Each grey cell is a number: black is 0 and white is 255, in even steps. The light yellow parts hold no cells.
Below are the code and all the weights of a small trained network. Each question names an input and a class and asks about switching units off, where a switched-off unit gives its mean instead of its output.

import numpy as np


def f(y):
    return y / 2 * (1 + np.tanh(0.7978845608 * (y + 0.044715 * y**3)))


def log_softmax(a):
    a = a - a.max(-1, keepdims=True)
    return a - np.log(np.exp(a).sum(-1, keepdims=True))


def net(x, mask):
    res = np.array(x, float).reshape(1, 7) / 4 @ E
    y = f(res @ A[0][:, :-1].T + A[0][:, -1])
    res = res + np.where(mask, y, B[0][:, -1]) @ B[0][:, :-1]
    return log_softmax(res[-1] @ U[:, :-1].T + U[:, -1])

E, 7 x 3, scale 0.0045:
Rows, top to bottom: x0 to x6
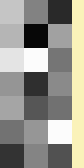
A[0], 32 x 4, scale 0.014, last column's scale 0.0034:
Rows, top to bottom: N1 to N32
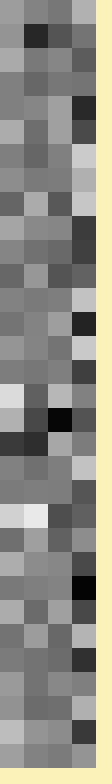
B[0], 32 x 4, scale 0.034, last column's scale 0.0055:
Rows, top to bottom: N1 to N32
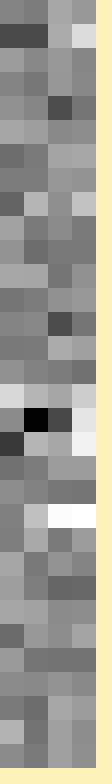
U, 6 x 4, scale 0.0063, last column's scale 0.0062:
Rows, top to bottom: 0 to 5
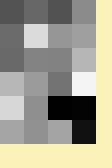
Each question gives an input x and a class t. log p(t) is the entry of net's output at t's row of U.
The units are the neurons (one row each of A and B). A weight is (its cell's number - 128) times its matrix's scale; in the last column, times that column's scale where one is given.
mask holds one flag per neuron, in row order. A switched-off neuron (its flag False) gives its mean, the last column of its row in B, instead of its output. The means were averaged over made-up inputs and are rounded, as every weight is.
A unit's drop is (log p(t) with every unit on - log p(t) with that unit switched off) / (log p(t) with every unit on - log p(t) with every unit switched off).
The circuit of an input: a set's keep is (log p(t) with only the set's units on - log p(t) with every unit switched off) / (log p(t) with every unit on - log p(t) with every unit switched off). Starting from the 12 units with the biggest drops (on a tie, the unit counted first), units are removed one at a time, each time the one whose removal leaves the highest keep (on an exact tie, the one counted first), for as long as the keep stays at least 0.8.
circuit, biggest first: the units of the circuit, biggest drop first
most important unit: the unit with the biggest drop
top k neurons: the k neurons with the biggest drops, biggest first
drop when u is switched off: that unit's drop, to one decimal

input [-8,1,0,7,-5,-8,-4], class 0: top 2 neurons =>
(N22 N17)
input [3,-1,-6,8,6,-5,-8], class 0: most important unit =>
N18
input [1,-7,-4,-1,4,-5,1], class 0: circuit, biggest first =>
(N22 N18)
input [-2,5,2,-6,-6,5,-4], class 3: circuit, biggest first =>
(N19 N22 N2)
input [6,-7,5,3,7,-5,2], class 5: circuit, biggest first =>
(N18 N22)
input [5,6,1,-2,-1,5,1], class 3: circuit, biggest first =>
(N22 N19 N17)
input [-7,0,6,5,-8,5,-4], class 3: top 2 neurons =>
(N19 N22)
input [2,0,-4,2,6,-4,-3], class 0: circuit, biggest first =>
(N18 N22)
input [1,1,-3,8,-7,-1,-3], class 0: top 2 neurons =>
(N22 N9)
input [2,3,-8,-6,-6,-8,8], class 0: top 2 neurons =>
(N18 N22)
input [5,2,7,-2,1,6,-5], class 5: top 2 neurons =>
(N31 N19)
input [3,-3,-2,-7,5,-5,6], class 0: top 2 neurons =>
(N18 N17)
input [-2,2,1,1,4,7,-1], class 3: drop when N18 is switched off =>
-0.2
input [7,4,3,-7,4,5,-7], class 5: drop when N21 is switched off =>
0.0
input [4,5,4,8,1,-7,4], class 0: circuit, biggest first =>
(N18)
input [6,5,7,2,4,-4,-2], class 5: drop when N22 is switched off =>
0.2
